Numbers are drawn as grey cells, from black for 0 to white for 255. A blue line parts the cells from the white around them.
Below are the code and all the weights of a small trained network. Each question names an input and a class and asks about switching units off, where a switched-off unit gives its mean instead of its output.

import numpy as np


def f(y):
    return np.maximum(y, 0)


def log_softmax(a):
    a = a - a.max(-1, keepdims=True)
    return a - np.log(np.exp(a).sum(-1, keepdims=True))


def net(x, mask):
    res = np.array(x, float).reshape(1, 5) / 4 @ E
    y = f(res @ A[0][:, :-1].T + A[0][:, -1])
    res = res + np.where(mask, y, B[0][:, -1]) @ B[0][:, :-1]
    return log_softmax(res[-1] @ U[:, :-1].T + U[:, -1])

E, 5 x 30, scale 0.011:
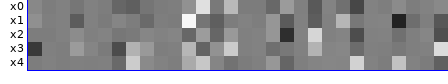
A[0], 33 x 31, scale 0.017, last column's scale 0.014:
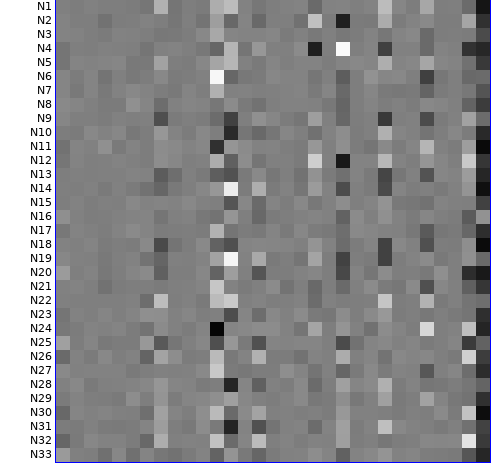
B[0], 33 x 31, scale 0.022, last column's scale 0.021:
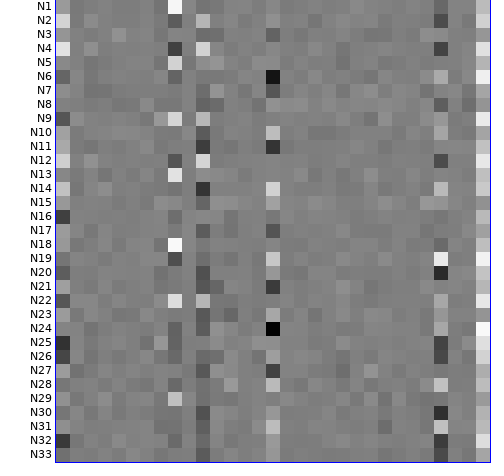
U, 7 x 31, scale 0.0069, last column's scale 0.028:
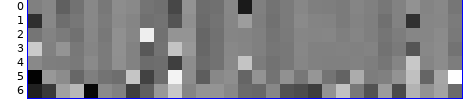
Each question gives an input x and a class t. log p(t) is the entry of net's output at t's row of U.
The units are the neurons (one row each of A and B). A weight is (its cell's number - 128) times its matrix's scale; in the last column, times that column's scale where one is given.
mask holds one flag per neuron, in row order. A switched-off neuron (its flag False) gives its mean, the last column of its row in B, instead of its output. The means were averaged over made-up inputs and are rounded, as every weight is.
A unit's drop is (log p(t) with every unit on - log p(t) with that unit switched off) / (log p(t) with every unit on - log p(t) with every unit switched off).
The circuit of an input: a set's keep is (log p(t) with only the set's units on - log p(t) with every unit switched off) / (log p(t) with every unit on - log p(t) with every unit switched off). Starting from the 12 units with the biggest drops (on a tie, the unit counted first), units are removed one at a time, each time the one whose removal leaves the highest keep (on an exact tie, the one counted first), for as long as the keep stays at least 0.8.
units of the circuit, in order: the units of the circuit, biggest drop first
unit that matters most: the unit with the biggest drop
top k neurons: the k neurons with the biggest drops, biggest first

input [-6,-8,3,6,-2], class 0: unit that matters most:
N24
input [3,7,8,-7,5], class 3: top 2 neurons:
(N4, N24)
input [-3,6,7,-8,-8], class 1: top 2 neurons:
(N25, N20)
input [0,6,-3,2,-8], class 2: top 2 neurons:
(N9, N18)
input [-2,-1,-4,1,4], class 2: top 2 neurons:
(N4, N22)
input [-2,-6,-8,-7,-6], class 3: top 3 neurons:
(N2, N12, N32)
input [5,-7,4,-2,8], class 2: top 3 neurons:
(N22, N1, N5)
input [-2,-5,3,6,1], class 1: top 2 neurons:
(N32, N26)
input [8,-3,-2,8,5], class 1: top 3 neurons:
(N32, N26, N30)
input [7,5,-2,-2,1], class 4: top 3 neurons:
(N19, N14, N24)
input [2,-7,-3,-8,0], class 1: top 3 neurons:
(N25, N20, N6)
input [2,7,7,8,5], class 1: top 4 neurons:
(N32, N26, N24, N30)
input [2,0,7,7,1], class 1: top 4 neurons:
(N32, N26, N12, N2)
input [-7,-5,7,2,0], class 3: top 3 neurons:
(N4, N19, N14)
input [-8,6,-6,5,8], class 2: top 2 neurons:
(N22, N1)
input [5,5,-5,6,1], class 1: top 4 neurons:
(N32, N26, N24, N30)
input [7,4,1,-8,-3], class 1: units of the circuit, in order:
(N25)
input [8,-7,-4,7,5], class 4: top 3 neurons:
(N19, N14, N6)
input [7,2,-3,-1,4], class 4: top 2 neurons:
(N19, N14)
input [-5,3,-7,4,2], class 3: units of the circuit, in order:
(N12)
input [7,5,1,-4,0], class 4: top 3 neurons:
(N19, N14, N24)
